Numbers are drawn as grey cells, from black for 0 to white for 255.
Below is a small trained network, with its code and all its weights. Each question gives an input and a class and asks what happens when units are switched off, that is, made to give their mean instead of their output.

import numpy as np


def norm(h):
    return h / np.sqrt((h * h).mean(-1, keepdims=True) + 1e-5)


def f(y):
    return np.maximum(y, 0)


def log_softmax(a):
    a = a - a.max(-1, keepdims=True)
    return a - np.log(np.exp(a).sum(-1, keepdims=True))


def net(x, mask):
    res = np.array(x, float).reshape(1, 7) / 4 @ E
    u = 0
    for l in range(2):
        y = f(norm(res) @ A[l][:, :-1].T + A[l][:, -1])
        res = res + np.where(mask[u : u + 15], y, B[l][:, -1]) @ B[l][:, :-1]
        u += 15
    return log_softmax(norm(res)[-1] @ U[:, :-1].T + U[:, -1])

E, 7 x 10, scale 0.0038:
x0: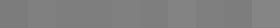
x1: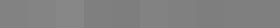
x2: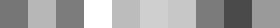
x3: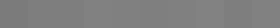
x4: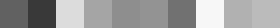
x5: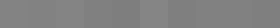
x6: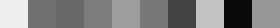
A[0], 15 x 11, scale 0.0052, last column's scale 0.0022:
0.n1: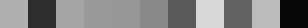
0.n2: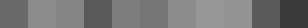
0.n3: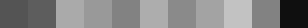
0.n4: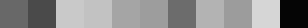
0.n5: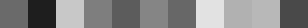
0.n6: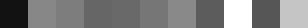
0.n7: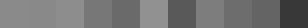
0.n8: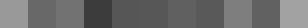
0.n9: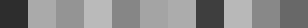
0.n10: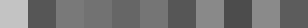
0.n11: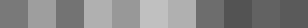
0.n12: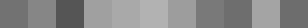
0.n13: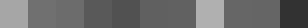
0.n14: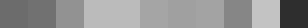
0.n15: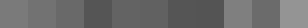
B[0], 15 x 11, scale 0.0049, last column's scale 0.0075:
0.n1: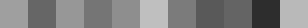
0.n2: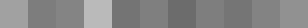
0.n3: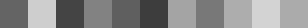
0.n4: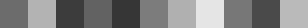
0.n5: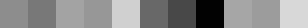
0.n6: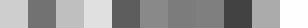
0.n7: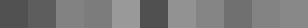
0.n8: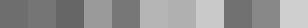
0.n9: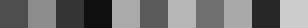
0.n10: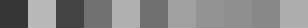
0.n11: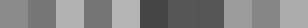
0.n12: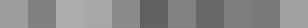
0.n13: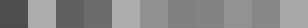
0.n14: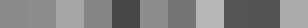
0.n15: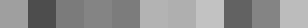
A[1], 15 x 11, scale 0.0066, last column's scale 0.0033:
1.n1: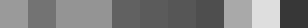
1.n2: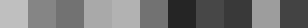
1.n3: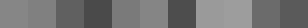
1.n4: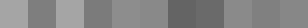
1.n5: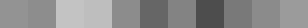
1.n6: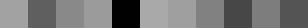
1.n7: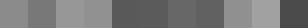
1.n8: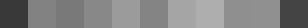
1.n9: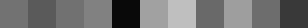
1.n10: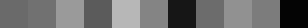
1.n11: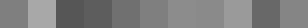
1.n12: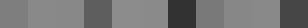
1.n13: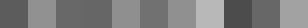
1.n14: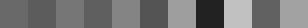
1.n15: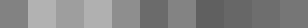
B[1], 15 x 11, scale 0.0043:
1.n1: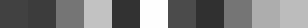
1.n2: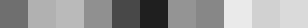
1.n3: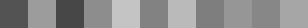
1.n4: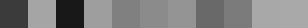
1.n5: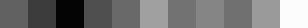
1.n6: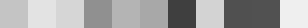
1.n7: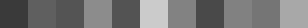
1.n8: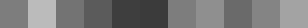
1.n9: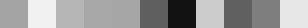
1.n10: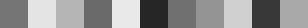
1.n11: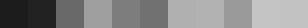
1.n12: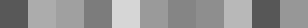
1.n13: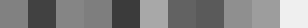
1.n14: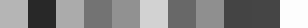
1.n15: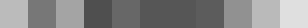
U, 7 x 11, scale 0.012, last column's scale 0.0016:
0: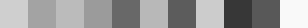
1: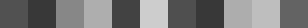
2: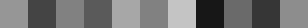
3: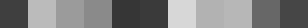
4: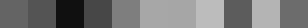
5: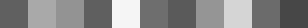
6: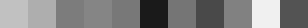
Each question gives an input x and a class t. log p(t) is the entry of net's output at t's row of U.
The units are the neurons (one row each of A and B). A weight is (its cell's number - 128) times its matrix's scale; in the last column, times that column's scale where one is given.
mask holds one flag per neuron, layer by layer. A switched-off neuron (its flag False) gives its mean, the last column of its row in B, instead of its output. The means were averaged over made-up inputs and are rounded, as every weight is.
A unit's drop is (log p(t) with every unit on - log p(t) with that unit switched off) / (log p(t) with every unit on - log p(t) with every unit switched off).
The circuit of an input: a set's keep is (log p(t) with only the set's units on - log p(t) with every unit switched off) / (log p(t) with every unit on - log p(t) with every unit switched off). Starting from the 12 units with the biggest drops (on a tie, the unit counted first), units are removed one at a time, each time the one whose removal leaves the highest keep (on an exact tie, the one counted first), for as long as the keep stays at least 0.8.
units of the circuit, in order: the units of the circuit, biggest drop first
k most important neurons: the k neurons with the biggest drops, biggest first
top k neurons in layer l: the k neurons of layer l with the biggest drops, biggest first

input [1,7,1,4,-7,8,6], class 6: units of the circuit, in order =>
[1.n2]
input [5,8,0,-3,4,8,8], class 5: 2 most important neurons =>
[0.n6; 0.n5]
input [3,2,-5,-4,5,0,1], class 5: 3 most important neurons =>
[1.n10; 0.n5; 0.n6]
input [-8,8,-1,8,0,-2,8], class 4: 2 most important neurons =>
[0.n5; 0.n6]
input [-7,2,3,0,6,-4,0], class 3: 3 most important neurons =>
[0.n4; 0.n6; 0.n3]
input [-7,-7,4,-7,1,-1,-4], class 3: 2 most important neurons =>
[0.n5; 0.n9]
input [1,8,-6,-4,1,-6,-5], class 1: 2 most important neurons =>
[0.n4; 1.n1]
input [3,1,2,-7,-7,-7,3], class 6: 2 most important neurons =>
[0.n9; 1.n2]
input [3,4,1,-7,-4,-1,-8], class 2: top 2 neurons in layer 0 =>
[0.n9; 0.n4]
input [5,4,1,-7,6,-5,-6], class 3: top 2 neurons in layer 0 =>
[0.n4; 0.n9]
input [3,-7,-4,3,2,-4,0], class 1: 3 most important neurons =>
[0.n5; 0.n9; 1.n1]
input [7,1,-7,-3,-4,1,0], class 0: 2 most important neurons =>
[0.n9; 1.n6]
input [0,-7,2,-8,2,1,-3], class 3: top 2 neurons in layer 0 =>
[0.n9; 0.n4]
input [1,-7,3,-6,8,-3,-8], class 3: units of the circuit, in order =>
[0.n4]
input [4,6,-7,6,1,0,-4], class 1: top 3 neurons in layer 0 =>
[0.n4; 0.n5; 0.n14]
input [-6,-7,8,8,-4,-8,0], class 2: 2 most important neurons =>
[0.n6; 0.n9]
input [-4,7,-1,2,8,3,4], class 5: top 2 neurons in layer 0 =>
[0.n5; 0.n6]
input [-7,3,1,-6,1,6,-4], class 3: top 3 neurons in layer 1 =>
[1.n6; 1.n11; 1.n9]
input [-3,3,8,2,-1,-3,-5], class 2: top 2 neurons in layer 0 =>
[0.n9; 0.n11]
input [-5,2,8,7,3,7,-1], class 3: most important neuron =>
[0.n6]
